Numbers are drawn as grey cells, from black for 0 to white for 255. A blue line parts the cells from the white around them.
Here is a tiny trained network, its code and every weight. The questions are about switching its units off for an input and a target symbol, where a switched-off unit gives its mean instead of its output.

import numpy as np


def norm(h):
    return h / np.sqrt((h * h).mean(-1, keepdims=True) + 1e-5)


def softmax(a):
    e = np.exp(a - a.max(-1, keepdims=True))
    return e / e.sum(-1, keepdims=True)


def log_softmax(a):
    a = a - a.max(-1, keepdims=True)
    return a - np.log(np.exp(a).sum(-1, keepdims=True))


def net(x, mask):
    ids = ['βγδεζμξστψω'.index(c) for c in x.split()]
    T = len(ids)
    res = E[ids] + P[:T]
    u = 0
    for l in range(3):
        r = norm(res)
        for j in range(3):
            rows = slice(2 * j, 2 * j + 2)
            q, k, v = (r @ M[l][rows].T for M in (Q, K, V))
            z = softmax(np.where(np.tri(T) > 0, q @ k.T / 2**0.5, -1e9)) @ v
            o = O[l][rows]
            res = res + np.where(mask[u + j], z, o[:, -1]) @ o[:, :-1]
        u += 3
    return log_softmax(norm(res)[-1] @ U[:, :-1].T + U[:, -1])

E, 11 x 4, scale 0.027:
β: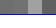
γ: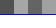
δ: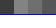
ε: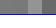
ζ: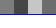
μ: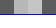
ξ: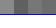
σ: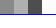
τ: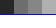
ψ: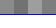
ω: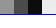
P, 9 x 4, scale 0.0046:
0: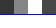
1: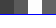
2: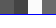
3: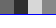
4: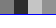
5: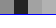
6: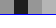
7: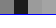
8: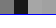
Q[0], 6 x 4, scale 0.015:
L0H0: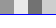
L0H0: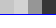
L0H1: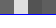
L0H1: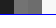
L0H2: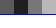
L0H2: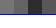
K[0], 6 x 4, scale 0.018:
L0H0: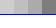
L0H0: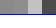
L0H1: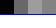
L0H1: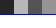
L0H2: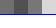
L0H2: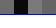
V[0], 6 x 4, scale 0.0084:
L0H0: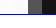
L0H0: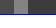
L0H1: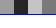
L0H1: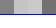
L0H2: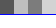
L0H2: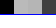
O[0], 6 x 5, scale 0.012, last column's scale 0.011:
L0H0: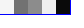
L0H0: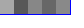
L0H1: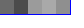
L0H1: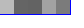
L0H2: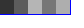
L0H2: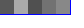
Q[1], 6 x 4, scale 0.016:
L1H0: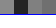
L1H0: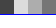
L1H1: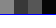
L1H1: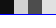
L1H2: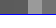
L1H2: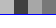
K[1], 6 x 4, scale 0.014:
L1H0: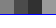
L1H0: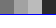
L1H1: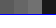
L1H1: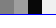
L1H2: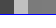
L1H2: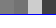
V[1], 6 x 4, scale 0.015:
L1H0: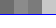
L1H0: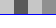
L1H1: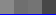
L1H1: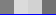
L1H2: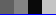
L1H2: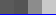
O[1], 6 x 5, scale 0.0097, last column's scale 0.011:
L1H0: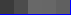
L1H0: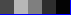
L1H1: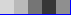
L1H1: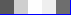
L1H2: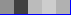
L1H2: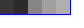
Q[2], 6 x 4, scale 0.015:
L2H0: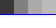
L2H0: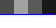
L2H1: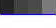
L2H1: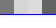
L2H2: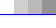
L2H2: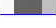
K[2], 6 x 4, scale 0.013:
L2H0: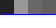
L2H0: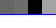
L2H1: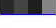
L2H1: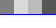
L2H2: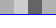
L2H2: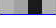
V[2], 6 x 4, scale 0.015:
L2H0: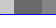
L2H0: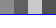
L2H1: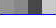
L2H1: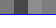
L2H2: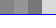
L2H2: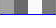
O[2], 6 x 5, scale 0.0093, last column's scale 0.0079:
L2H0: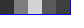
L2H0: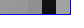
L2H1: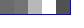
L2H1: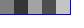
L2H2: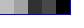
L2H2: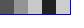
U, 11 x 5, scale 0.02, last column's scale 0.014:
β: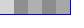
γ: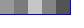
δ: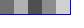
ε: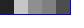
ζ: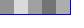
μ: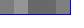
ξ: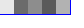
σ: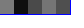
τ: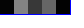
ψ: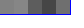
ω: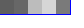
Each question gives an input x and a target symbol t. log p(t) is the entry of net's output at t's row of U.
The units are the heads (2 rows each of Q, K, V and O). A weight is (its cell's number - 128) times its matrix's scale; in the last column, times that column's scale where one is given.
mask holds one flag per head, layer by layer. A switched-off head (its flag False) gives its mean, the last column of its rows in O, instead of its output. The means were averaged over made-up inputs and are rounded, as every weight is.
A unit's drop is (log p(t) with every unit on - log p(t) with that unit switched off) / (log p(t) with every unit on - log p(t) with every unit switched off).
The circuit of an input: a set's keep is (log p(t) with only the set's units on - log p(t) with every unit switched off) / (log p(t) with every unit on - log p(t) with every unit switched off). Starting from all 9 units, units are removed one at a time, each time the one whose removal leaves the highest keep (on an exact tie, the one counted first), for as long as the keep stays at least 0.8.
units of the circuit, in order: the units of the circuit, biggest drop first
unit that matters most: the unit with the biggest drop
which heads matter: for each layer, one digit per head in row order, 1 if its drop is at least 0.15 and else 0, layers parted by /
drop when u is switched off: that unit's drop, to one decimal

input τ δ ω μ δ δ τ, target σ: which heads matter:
000 / 010 / 000
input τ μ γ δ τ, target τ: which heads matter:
100 / 000 / 000
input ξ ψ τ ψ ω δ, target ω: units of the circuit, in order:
[L2H1]
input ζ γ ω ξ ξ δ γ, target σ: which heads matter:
000 / 011 / 000
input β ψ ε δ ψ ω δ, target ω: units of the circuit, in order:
[L2H1, L1H2]
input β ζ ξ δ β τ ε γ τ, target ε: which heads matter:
111 / 011 / 001
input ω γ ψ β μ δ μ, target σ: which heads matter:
101 / 010 / 000
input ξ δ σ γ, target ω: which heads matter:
000 / 000 / 000
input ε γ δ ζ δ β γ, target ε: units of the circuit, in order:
[L1H1, L0H1]
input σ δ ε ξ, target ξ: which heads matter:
001 / 010 / 000
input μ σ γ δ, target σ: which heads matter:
101 / 101 / 101
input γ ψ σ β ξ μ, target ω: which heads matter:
111 / 001 / 000
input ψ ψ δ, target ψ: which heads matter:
110 / 010 / 000
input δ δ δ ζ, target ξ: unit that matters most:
L1H2
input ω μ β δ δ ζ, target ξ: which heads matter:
001 / 000 / 010
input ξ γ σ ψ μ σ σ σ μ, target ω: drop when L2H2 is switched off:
0.0
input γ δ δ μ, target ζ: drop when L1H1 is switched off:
0.1
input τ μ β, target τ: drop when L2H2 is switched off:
0.2
